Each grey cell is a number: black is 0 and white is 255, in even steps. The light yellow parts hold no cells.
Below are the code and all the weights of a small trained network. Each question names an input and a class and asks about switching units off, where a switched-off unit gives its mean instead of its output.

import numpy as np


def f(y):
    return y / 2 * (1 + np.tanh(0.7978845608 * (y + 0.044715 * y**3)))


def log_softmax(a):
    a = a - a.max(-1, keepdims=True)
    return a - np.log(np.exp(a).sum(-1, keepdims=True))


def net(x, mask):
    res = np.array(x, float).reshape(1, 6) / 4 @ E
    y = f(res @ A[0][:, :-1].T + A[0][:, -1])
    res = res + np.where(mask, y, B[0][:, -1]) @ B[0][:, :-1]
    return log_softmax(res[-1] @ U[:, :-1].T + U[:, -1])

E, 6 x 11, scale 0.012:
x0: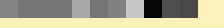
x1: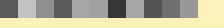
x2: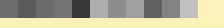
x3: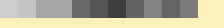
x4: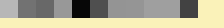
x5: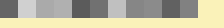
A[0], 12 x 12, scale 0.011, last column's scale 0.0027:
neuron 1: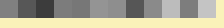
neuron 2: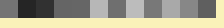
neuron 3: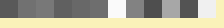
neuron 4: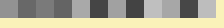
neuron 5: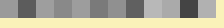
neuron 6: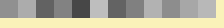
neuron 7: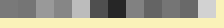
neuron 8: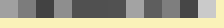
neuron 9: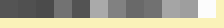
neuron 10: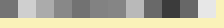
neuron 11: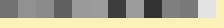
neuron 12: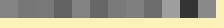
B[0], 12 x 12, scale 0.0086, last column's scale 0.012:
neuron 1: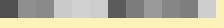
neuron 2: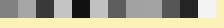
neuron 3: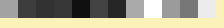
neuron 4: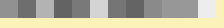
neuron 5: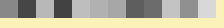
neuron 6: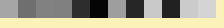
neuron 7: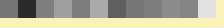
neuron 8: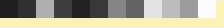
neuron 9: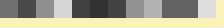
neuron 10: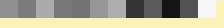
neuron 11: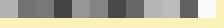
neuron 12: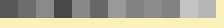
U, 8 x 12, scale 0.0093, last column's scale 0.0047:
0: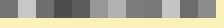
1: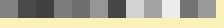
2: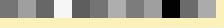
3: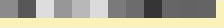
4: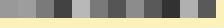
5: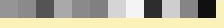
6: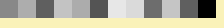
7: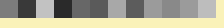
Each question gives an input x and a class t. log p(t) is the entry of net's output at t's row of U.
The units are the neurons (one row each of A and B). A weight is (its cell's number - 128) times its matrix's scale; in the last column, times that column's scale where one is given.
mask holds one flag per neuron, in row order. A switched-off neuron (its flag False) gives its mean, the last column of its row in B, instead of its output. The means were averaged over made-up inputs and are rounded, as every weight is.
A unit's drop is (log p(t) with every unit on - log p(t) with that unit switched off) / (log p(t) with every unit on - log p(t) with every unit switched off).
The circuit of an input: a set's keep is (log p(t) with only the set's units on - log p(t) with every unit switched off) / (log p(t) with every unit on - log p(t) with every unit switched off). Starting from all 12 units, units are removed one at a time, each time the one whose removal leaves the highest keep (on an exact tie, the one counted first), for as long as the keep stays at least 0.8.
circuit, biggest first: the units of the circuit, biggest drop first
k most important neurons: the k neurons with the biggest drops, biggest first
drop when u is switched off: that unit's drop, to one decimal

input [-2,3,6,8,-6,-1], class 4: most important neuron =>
neuron 8
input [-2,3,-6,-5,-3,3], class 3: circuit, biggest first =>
neuron 8; neuron 3
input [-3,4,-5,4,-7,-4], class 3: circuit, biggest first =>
neuron 3; neuron 8
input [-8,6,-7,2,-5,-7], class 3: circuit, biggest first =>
neuron 8; neuron 3
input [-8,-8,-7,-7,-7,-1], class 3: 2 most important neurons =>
neuron 1; neuron 8
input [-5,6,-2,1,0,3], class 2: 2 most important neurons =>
neuron 8; neuron 5
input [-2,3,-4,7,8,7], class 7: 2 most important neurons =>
neuron 8; neuron 2
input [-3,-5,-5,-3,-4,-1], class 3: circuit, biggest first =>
neuron 8; neuron 6; neuron 3
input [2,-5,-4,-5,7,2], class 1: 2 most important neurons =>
neuron 3; neuron 10
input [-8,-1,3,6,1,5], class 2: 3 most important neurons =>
neuron 8; neuron 11; neuron 3
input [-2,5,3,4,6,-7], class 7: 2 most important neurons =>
neuron 6; neuron 8
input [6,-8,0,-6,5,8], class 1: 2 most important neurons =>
neuron 3; neuron 6
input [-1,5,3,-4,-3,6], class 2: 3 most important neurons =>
neuron 8; neuron 5; neuron 4
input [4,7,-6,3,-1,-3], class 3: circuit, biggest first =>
neuron 3
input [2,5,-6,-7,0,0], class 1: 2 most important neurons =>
neuron 6; neuron 8
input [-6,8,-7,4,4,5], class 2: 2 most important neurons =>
neuron 8; neuron 11
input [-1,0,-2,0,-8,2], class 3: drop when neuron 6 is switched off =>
0.1
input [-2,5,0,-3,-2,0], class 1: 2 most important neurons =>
neuron 10; neuron 8
